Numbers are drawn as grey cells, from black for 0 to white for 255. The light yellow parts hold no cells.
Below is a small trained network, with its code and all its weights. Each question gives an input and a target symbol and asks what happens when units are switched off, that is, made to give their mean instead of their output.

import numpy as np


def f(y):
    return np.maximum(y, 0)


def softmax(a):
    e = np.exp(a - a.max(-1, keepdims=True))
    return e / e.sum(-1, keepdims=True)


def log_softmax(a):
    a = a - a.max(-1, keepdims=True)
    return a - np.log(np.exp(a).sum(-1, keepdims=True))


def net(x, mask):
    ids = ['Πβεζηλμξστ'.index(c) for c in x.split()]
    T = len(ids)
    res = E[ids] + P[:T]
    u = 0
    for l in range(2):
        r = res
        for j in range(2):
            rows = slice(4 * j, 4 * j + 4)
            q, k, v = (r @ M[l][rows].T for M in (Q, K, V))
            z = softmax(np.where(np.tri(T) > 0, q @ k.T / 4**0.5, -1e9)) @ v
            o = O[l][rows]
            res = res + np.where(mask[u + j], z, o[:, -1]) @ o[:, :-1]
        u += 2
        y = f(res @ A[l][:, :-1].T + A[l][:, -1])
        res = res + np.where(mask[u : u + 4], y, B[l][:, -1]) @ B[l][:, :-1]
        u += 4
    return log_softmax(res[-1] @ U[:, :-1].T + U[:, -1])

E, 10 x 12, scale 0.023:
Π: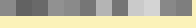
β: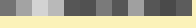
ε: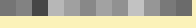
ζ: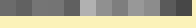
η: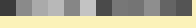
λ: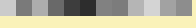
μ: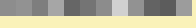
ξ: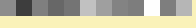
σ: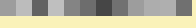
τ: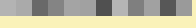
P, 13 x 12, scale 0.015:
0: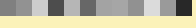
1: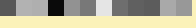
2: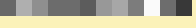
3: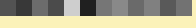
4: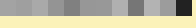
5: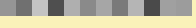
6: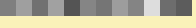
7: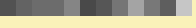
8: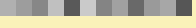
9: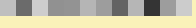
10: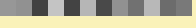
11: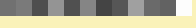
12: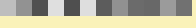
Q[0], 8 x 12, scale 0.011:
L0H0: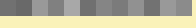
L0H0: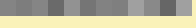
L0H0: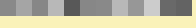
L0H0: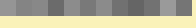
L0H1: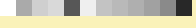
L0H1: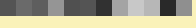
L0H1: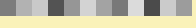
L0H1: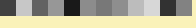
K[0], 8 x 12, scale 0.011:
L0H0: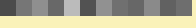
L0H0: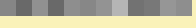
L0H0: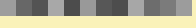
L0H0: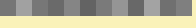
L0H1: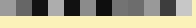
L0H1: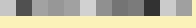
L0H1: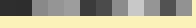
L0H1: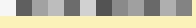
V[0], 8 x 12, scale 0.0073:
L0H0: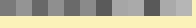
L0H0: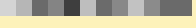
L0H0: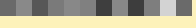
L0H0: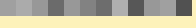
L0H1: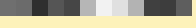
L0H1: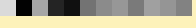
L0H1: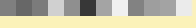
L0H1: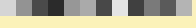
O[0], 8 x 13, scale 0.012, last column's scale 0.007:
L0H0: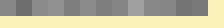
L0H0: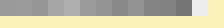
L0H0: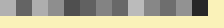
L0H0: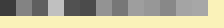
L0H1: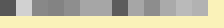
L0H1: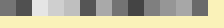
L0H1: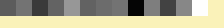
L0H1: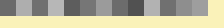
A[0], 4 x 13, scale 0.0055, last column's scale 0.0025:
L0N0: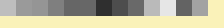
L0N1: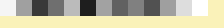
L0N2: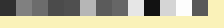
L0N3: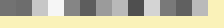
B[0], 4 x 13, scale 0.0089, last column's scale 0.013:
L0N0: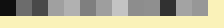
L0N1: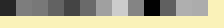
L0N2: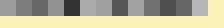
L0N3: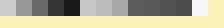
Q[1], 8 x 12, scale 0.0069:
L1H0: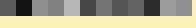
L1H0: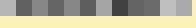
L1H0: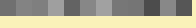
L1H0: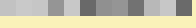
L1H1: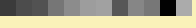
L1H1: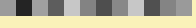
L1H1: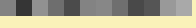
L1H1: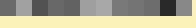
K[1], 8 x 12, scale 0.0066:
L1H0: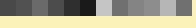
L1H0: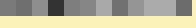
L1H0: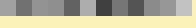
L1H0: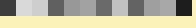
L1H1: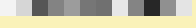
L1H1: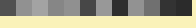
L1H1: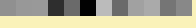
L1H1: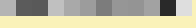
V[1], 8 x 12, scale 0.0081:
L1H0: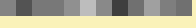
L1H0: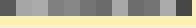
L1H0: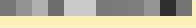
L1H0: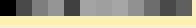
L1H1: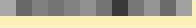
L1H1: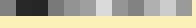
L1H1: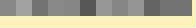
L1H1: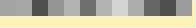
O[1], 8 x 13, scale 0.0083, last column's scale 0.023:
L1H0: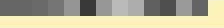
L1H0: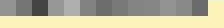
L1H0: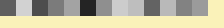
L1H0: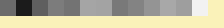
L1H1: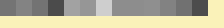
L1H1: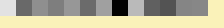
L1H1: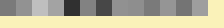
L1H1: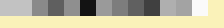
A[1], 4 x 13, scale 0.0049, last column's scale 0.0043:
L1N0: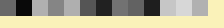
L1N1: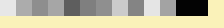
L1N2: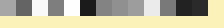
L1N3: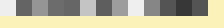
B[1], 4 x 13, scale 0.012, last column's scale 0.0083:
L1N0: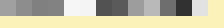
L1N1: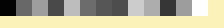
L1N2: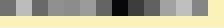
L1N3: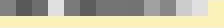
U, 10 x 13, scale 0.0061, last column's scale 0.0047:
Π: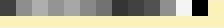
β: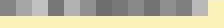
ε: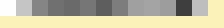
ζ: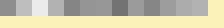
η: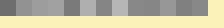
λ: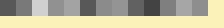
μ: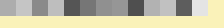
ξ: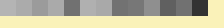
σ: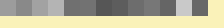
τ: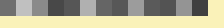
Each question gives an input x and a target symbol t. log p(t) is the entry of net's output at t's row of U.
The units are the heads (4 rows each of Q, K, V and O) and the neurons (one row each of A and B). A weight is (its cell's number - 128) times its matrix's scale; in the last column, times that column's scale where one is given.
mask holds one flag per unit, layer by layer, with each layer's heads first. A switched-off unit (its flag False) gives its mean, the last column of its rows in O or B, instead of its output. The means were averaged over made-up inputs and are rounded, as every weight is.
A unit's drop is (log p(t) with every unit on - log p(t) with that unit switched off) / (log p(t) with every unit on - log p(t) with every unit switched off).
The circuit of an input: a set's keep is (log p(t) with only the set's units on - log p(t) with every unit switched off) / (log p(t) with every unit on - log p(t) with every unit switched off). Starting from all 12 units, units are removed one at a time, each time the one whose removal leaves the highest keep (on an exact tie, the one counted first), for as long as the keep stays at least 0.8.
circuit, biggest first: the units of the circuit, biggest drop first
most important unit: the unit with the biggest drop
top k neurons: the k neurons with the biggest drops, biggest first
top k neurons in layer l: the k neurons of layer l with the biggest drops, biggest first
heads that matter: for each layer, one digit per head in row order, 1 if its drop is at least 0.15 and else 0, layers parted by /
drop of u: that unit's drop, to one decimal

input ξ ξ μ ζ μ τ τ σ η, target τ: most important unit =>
L1N1
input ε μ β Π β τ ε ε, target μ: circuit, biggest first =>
[L0H1; L1N1]
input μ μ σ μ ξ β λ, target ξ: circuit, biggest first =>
[L0N3; L1H1; L0H1]
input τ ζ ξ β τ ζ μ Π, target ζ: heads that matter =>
01 / 00
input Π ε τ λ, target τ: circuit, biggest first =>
[L0H1; L0N1]
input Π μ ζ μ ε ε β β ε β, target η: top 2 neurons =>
[L0N3; L0N2]
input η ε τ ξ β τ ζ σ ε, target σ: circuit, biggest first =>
[L0H1; L1N3; L0H0; L1N1]
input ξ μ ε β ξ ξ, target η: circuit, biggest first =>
[L0H1; L1H1]
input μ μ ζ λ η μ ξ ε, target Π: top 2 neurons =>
[L0N3; L0N1]
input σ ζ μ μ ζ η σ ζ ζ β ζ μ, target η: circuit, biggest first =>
[L1H1; L0H1]
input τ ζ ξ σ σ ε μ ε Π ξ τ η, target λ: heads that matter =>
01 / 10
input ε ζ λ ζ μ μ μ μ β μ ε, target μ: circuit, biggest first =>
[L0H1; L1N1; L1H1]
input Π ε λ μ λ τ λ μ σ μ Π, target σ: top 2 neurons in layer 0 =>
[L0N1; L0N0]
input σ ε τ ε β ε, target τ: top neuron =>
[L0N2]
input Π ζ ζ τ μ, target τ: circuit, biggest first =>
[L1N1; L0N3; L0H1]
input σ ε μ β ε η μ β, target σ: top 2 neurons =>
[L1N3; L0N2]
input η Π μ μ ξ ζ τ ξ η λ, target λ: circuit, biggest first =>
[L0H1; L0N1]
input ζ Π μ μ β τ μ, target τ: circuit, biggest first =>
[L1N1; L0N3; L0H1; L1H0]
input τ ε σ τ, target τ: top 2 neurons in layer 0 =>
[L0N2; L0N1]
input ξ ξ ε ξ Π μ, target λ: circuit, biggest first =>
[L0H1; L1H0]
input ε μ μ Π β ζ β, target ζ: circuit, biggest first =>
[L0H1]
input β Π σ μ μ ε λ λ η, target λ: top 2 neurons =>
[L0N3; L1N1]
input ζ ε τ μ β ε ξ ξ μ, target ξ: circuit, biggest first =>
[L1H1; L0N3; L0H1]
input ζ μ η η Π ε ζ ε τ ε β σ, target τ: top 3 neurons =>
[L0N2; L0N1; L1N3]
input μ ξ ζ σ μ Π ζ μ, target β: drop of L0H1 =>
0.4
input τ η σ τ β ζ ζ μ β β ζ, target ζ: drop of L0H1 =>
0.9
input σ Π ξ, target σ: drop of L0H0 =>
0.1
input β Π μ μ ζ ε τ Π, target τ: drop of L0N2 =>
0.3
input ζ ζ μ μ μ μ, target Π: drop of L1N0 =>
-0.1
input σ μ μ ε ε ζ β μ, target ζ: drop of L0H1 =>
0.9
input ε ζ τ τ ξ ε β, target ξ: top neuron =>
[L0N3]
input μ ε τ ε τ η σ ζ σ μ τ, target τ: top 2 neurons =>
[L1N1; L0N3]
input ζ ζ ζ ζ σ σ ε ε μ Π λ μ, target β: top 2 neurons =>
[L1N0; L0N3]
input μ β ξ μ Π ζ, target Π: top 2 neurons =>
[L0N3; L0N2]
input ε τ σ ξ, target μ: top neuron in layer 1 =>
[L1N1]
